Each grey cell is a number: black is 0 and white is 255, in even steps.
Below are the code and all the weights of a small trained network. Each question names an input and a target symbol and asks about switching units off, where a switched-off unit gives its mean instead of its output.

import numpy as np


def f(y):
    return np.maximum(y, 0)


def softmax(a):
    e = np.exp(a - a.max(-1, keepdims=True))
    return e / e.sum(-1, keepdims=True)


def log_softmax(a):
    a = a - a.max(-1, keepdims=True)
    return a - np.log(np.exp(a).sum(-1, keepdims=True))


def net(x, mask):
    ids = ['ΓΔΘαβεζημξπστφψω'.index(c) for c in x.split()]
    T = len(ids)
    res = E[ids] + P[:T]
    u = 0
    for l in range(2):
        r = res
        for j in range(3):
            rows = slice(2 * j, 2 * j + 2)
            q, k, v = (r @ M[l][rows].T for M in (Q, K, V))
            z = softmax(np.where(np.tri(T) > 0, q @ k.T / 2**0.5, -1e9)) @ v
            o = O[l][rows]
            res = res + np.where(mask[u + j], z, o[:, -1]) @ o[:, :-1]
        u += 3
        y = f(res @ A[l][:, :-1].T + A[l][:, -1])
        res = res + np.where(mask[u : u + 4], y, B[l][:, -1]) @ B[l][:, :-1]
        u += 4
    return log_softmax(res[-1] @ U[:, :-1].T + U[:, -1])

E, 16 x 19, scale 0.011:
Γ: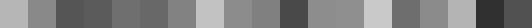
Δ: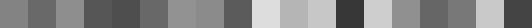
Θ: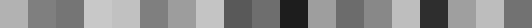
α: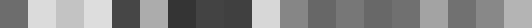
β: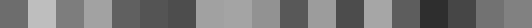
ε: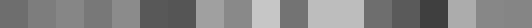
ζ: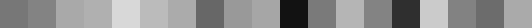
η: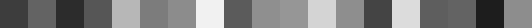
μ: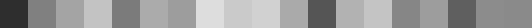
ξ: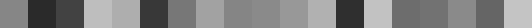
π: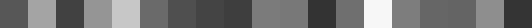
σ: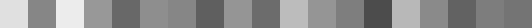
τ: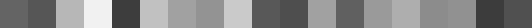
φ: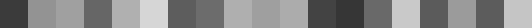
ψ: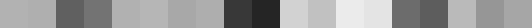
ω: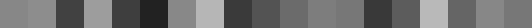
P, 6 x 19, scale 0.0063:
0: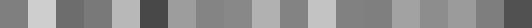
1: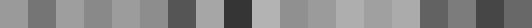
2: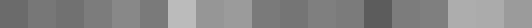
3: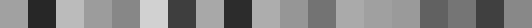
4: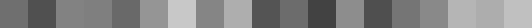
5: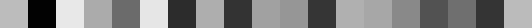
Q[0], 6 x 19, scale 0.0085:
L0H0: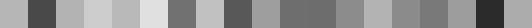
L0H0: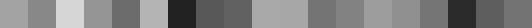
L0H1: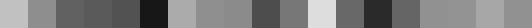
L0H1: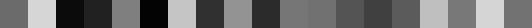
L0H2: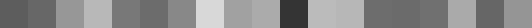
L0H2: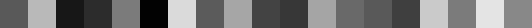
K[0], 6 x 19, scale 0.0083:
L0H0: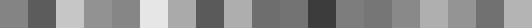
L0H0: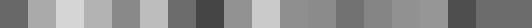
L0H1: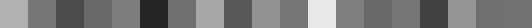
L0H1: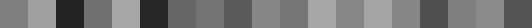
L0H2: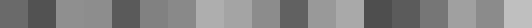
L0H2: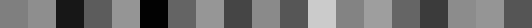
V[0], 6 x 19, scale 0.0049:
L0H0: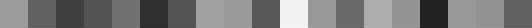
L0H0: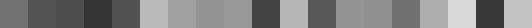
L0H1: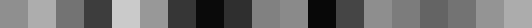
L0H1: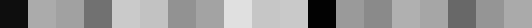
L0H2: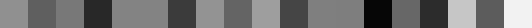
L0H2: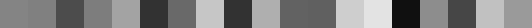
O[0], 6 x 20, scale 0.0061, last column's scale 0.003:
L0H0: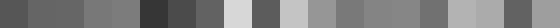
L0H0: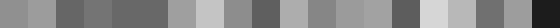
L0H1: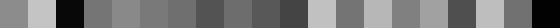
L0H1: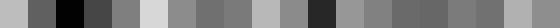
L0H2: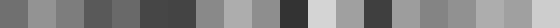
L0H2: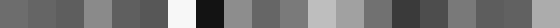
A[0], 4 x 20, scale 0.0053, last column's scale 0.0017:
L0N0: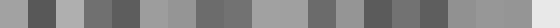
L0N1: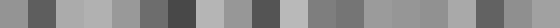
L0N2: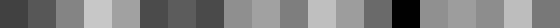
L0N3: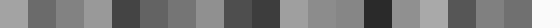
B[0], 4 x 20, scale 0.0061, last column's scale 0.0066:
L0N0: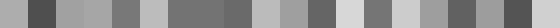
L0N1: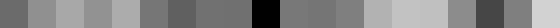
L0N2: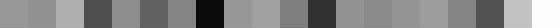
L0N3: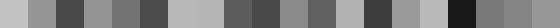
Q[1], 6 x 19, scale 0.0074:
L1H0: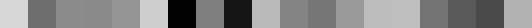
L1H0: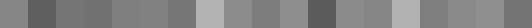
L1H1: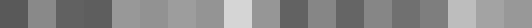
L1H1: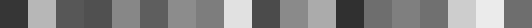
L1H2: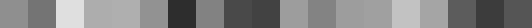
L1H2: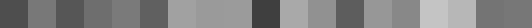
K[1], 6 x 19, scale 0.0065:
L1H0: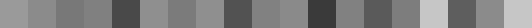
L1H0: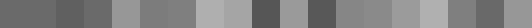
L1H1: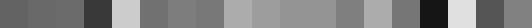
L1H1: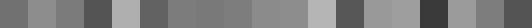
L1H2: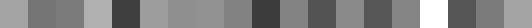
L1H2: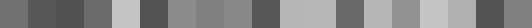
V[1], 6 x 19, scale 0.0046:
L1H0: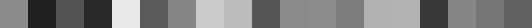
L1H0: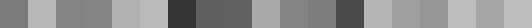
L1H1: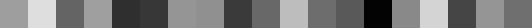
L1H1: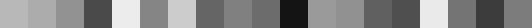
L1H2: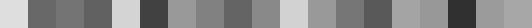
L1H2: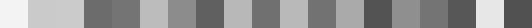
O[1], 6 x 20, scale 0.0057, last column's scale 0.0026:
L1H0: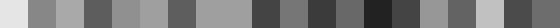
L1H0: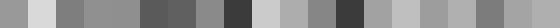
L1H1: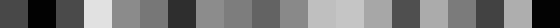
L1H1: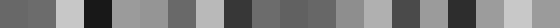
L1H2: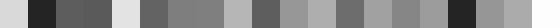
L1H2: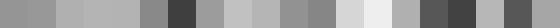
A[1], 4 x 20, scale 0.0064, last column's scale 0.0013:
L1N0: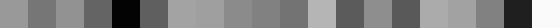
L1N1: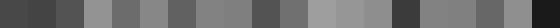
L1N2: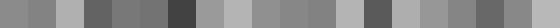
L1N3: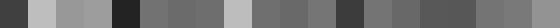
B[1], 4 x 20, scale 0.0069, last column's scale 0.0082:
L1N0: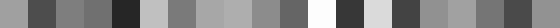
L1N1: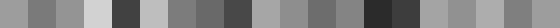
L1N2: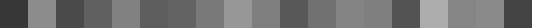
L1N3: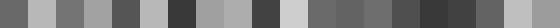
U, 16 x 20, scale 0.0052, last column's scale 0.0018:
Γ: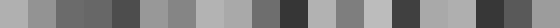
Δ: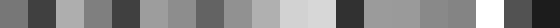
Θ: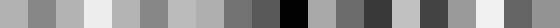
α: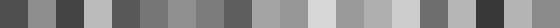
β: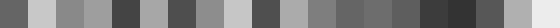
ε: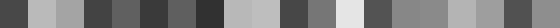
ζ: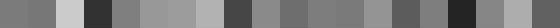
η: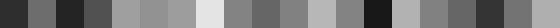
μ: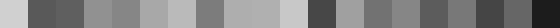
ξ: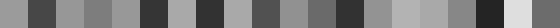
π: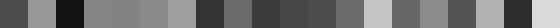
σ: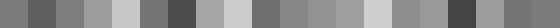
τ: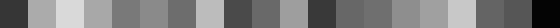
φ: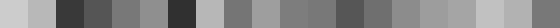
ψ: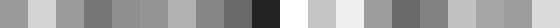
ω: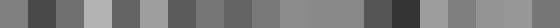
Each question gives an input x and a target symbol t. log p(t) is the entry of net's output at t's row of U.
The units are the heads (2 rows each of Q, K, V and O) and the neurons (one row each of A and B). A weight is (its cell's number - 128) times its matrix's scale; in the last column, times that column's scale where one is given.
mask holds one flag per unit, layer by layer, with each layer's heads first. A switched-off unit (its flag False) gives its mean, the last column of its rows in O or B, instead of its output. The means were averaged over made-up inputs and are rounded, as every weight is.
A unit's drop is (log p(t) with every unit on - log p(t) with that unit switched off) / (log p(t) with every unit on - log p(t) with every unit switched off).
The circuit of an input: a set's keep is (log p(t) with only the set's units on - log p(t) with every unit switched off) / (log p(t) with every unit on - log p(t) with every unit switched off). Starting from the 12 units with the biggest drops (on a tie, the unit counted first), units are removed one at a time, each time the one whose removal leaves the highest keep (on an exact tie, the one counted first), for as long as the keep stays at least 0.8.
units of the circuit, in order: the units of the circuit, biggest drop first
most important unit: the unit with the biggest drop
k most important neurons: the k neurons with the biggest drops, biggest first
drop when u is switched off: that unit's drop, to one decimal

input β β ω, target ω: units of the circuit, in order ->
(L1H1 L0N3 L1N1)
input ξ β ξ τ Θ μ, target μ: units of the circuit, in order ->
(L0H1 L1H1)
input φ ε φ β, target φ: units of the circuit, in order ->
(L0H1 L0H2)
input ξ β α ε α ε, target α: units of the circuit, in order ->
(L1H0)
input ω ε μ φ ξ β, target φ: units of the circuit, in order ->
(L0H1 L0H2 L1H0)
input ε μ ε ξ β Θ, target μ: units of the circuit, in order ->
(L0H1 L0H2)
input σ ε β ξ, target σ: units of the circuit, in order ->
(L1H2 L0H2)
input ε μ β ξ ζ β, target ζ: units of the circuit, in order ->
(L1H1 L0H0)
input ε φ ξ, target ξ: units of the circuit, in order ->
(L0N2 L1H2 L0H0 L0N1)
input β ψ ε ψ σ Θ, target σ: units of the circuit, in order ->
(L1H2 L0N3 L1H1)
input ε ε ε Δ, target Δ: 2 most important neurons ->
(L1N0 L0N2)
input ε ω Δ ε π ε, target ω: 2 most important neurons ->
(L0N3 L1N1)
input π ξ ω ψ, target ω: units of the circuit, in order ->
(L1H1 L1N1 L0N3)
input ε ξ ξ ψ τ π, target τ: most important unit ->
L0H2
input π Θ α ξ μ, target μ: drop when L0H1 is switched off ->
0.7
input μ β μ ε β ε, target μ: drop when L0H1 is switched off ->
0.5
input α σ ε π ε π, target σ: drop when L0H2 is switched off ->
0.3
